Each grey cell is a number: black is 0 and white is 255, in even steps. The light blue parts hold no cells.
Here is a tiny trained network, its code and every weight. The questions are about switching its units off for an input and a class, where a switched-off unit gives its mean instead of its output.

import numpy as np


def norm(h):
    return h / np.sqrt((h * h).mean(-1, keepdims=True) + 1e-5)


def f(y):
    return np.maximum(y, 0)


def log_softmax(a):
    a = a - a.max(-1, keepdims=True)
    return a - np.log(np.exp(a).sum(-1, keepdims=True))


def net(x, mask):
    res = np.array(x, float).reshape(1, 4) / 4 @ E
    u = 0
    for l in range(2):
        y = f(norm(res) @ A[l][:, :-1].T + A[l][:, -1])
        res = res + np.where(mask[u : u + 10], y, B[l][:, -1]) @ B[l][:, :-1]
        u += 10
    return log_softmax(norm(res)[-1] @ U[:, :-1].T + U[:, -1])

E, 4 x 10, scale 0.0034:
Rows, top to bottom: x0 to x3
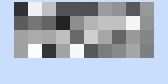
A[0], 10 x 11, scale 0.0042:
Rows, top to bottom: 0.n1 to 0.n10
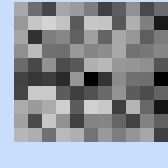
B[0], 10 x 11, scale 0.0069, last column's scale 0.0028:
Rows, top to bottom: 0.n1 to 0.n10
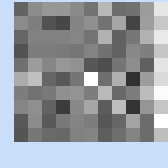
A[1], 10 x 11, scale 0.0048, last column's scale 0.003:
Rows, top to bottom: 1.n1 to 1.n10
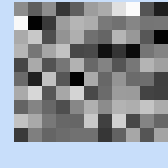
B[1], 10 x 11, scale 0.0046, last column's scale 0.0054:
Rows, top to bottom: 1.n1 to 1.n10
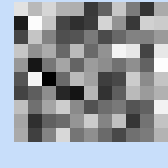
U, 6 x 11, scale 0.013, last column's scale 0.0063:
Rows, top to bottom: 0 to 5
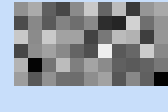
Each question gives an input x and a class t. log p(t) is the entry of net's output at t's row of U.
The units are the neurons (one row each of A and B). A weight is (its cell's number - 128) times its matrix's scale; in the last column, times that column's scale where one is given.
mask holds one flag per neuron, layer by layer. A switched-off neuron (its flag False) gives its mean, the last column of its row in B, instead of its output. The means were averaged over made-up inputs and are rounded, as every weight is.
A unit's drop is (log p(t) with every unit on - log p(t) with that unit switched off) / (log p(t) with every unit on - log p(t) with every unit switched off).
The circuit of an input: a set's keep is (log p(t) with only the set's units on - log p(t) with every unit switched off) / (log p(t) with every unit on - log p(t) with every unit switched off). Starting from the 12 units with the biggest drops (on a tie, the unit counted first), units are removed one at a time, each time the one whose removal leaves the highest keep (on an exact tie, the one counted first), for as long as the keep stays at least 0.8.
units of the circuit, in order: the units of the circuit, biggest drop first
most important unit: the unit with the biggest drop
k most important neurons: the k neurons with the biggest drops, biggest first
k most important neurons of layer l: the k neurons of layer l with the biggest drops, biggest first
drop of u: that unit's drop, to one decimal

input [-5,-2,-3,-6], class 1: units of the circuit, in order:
1.n6
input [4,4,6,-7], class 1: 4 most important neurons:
1.n6, 0.n6, 0.n5, 0.n9
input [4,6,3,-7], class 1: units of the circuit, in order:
1.n6, 0.n5
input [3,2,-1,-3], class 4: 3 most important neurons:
0.n7, 1.n2, 0.n5
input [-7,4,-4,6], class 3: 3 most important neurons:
1.n2, 0.n9, 0.n5
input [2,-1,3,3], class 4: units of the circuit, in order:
1.n5, 1.n2
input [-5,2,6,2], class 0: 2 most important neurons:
0.n8, 1.n2
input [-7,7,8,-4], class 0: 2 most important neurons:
0.n8, 1.n2
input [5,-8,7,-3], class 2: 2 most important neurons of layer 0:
0.n6, 0.n9
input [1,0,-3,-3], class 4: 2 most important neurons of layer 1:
1.n2, 1.n8
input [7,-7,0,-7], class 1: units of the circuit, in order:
0.n9, 1.n6
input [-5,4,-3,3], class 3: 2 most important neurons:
1.n2, 1.n4
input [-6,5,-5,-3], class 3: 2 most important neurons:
1.n2, 0.n3
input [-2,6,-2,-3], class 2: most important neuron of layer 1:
1.n1
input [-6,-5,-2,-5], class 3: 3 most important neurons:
1.n2, 0.n3, 0.n5
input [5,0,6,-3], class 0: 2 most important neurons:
0.n2, 0.n8
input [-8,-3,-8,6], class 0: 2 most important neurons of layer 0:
0.n6, 0.n7
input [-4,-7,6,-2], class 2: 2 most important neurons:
1.n4, 0.n6
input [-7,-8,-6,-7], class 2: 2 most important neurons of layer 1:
1.n4, 1.n7
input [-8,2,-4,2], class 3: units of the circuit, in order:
1.n2
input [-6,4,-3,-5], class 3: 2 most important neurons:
1.n2, 0.n3
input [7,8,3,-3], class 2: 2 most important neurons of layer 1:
1.n1, 1.n2
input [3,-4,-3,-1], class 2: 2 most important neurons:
1.n4, 0.n3
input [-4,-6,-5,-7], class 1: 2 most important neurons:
1.n6, 0.n9
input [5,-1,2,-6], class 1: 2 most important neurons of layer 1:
1.n6, 1.n2
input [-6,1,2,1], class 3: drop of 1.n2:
0.2
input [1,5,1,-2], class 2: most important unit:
1.n1
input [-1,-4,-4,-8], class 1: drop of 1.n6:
0.4
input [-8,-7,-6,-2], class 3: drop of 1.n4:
-0.1
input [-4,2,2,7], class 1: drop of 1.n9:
0.0
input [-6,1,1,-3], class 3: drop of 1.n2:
0.1
